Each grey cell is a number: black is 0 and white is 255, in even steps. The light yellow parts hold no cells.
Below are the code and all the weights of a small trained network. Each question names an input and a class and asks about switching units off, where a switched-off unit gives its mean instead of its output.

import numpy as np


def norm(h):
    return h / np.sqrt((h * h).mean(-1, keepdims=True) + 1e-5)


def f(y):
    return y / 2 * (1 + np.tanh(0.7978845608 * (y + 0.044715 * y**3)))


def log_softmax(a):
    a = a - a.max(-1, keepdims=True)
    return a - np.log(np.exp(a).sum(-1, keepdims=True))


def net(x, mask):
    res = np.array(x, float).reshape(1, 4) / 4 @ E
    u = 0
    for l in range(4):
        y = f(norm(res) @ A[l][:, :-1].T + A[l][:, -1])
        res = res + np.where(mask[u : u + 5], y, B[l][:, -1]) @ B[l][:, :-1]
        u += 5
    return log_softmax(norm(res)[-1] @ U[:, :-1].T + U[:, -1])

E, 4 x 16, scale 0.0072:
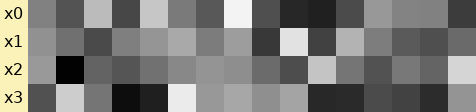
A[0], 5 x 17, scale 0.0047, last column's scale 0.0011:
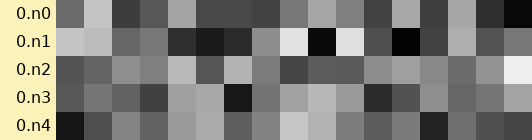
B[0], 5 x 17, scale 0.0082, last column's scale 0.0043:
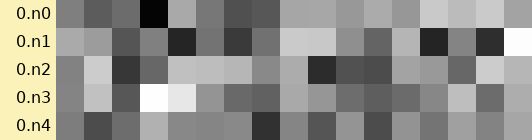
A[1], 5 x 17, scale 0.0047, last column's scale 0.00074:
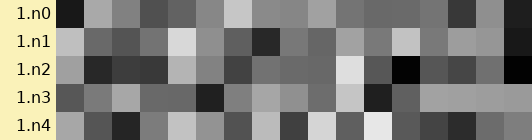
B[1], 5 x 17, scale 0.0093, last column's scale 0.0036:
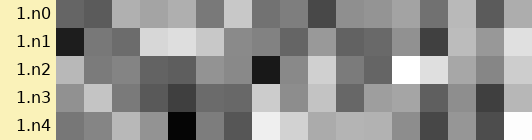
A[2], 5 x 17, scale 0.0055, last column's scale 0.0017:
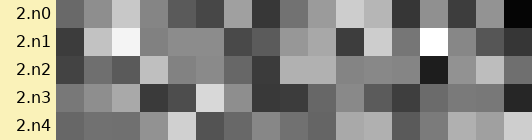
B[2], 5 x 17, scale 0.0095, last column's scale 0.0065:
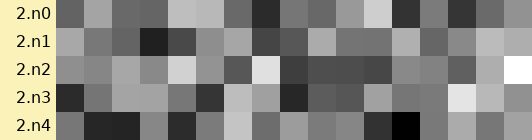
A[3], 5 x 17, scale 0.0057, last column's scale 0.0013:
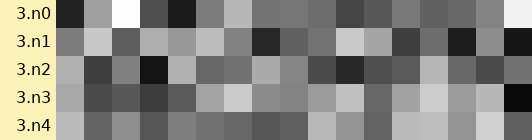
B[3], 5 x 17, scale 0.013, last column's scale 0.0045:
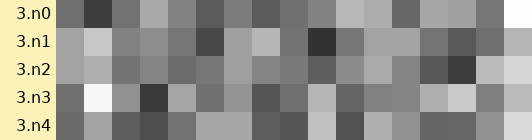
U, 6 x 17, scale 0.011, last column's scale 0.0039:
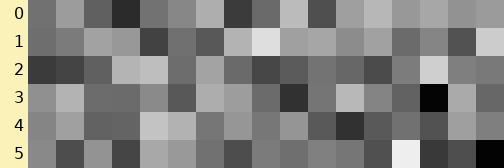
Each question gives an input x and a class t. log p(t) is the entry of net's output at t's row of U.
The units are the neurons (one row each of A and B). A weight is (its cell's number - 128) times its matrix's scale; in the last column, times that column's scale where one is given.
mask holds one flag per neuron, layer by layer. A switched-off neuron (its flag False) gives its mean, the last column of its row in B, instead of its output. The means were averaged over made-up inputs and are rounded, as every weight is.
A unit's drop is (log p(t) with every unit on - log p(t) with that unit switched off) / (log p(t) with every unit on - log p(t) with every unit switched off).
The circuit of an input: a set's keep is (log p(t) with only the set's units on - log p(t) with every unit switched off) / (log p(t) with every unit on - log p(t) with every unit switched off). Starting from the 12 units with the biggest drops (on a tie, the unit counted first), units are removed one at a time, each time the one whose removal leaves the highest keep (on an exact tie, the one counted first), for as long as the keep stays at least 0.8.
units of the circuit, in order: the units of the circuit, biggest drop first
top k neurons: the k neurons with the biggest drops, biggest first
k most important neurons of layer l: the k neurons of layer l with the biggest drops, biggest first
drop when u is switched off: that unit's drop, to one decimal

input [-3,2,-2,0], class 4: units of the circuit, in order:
[2.n2]
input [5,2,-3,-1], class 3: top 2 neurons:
[3.n2; 1.n2]
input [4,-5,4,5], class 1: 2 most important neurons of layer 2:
[2.n2; 2.n1]
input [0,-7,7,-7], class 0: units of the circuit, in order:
[1.n2; 3.n4]
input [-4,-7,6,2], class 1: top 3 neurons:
[0.n1; 2.n1; 0.n0]
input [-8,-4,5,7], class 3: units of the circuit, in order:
[2.n0; 3.n1]
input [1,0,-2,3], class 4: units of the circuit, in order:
[0.n3; 2.n2]
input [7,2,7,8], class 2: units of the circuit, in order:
[2.n3; 3.n0]
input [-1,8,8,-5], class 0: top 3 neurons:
[1.n2; 0.n1; 3.n3]
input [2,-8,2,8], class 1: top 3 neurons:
[0.n1; 1.n3; 1.n1]
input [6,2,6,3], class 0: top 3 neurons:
[1.n2; 2.n2; 3.n3]
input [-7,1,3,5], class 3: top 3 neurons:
[2.n0; 3.n1; 1.n1]
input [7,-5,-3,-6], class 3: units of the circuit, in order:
[3.n2; 0.n3]
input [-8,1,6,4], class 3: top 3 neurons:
[2.n0; 3.n1; 0.n0]
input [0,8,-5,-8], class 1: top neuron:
[1.n4]
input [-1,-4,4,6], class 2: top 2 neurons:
[1.n4; 2.n3]
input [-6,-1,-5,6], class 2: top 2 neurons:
[2.n3; 1.n2]
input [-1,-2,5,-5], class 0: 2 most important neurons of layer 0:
[0.n3; 0.n4]
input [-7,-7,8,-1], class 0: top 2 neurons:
[1.n2; 1.n4]
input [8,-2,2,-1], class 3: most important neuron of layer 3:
[3.n2]
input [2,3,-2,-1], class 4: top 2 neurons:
[0.n2; 0.n0]
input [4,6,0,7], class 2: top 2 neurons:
[0.n4; 0.n1]
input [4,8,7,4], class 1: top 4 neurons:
[1.n4; 2.n1; 0.n0; 0.n3]
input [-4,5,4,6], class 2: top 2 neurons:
[0.n1; 0.n4]
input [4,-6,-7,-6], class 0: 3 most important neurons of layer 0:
[0.n4; 0.n3; 0.n0]
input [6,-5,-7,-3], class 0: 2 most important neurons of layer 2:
[2.n1; 2.n2]
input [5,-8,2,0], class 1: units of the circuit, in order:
[0.n1]
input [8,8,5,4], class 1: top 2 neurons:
[1.n4; 2.n2]
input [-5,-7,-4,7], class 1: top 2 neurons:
[0.n1; 1.n1]
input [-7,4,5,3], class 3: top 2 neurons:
[2.n0; 3.n1]
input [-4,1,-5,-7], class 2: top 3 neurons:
[1.n1; 1.n2; 2.n4]
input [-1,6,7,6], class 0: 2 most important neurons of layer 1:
[1.n2; 1.n1]
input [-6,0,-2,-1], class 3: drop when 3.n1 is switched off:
0.2
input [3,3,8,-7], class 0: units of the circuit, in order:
[1.n2]
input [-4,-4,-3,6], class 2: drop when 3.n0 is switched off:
0.1
